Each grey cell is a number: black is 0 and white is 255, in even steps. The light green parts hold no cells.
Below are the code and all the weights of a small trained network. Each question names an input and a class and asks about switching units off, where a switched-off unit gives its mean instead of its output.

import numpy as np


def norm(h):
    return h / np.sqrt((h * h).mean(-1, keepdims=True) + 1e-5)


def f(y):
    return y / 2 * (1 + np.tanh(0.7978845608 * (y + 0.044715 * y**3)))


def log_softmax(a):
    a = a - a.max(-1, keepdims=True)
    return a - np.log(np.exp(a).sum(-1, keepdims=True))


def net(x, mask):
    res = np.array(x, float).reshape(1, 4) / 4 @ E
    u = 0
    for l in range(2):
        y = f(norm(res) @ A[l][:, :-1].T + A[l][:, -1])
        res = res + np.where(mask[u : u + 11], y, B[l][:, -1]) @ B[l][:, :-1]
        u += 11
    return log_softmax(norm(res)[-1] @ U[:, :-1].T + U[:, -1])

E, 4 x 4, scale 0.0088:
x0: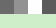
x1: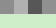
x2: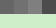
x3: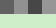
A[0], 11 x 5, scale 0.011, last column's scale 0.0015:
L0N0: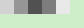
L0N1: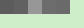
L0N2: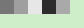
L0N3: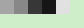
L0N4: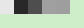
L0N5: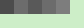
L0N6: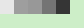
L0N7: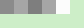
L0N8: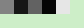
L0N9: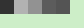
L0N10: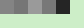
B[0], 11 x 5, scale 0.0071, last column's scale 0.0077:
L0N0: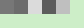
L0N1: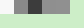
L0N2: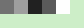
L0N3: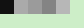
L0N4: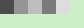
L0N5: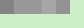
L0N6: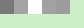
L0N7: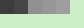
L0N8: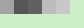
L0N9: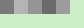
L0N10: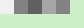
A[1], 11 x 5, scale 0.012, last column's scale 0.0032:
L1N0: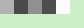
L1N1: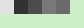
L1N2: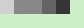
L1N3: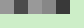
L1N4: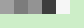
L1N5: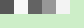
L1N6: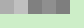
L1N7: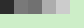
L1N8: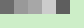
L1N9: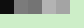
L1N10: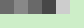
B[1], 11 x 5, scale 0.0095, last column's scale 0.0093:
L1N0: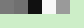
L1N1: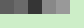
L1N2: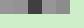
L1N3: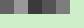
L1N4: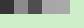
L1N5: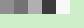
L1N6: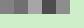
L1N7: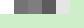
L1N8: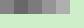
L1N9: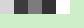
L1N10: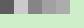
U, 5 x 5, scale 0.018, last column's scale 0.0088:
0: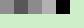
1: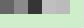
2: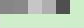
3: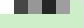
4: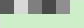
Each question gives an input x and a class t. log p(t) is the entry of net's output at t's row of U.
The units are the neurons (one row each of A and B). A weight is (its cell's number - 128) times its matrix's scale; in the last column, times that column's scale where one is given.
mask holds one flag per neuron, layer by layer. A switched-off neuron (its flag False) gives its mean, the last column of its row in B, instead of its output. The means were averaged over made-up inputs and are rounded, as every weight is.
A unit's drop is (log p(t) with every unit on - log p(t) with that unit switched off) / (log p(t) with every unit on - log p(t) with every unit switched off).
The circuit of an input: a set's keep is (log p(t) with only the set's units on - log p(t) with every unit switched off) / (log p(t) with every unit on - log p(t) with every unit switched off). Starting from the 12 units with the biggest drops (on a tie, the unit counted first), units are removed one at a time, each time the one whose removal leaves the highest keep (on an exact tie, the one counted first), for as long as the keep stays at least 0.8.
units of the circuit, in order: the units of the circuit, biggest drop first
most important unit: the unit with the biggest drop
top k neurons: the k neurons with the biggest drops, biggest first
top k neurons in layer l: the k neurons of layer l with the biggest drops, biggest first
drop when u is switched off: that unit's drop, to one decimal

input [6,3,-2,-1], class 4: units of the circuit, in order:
L1N9, L1N7
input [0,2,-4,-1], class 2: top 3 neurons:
L0N2, L0N6, L0N0
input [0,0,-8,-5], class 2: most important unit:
L1N9
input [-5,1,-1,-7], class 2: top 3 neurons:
L0N0, L0N2, L0N6
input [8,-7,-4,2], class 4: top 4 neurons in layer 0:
L0N2, L0N8, L0N9, L0N0
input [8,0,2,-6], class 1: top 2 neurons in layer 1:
L1N0, L1N4
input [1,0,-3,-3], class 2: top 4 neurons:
L1N9, L0N6, L1N7, L0N3
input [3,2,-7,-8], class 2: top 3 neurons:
L0N6, L1N9, L1N7
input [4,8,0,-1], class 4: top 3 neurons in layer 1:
L1N9, L1N7, L1N10
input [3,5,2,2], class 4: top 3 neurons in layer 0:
L0N9, L0N8, L0N2
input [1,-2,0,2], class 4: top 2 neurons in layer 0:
L0N9, L0N2
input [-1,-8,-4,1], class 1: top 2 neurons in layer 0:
L0N3, L0N1
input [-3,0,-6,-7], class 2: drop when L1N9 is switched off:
0.1
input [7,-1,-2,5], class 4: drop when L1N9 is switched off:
0.2
